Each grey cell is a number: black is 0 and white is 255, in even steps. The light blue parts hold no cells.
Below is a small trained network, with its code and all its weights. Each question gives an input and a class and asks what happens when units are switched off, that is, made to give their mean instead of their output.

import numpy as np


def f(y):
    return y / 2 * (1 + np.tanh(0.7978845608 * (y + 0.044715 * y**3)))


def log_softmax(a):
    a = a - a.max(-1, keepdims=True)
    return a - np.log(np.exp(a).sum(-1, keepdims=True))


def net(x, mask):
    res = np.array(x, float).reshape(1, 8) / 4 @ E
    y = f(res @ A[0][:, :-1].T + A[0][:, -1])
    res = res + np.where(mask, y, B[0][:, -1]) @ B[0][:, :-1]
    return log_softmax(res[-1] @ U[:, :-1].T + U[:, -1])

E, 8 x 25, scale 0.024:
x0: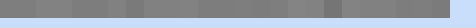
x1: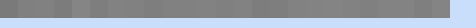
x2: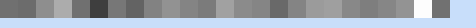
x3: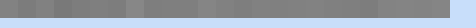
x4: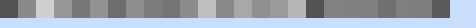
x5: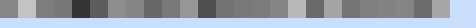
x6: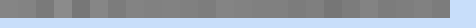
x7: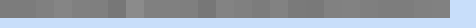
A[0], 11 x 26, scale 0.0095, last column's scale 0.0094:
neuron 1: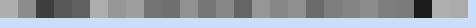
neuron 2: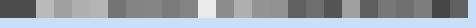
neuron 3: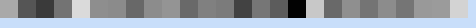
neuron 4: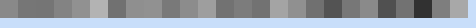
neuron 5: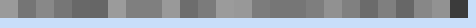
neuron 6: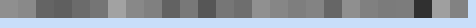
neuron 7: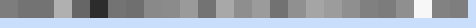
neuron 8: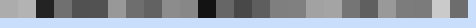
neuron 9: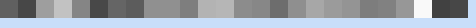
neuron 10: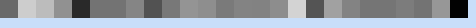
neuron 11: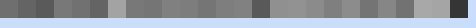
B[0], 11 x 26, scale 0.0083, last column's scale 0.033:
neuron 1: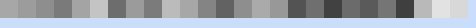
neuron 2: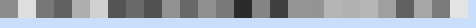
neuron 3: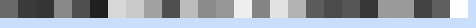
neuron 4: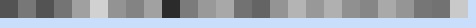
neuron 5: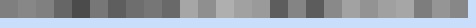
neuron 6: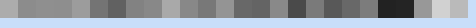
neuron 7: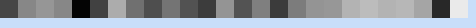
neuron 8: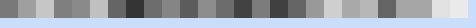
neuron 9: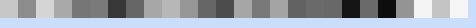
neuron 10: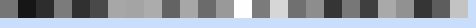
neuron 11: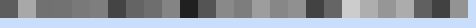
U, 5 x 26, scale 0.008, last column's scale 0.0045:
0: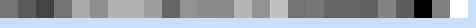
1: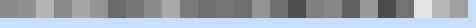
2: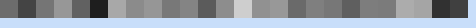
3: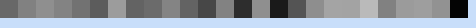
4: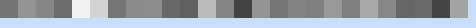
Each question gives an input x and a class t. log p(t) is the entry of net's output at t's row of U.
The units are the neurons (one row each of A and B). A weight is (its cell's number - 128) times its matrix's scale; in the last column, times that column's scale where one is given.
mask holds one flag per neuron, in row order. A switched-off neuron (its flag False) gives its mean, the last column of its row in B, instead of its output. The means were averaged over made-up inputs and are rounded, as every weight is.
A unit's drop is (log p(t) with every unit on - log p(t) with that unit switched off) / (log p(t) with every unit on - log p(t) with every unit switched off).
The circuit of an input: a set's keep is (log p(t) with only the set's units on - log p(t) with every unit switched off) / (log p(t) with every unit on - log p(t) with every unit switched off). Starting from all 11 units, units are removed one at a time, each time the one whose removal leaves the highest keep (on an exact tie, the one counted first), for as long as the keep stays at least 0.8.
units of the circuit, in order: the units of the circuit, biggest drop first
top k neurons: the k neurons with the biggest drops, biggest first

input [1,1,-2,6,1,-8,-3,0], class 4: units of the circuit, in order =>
(neuron 2)
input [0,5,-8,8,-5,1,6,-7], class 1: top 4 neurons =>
(neuron 8; neuron 1; neuron 6; neuron 10)
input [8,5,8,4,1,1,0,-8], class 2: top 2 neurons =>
(neuron 7; neuron 8)
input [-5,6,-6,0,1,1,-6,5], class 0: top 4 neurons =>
(neuron 9; neuron 8; neuron 2; neuron 4)
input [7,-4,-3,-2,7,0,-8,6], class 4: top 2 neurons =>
(neuron 3; neuron 2)
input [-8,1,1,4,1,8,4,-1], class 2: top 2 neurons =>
(neuron 10; neuron 2)
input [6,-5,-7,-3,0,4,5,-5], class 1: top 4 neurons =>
(neuron 3; neuron 1; neuron 6; neuron 8)
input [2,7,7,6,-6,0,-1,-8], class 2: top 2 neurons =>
(neuron 3; neuron 2)
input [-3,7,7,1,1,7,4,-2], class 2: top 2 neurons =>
(neuron 10; neuron 2)
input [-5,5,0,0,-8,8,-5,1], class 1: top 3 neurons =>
(neuron 1; neuron 6; neuron 7)
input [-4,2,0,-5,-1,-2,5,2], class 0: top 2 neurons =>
(neuron 7; neuron 9)
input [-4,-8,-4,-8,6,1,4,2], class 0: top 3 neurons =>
(neuron 10; neuron 8; neuron 7)
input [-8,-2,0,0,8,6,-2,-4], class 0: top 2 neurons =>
(neuron 7; neuron 9)
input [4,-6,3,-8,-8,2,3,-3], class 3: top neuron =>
(neuron 8)
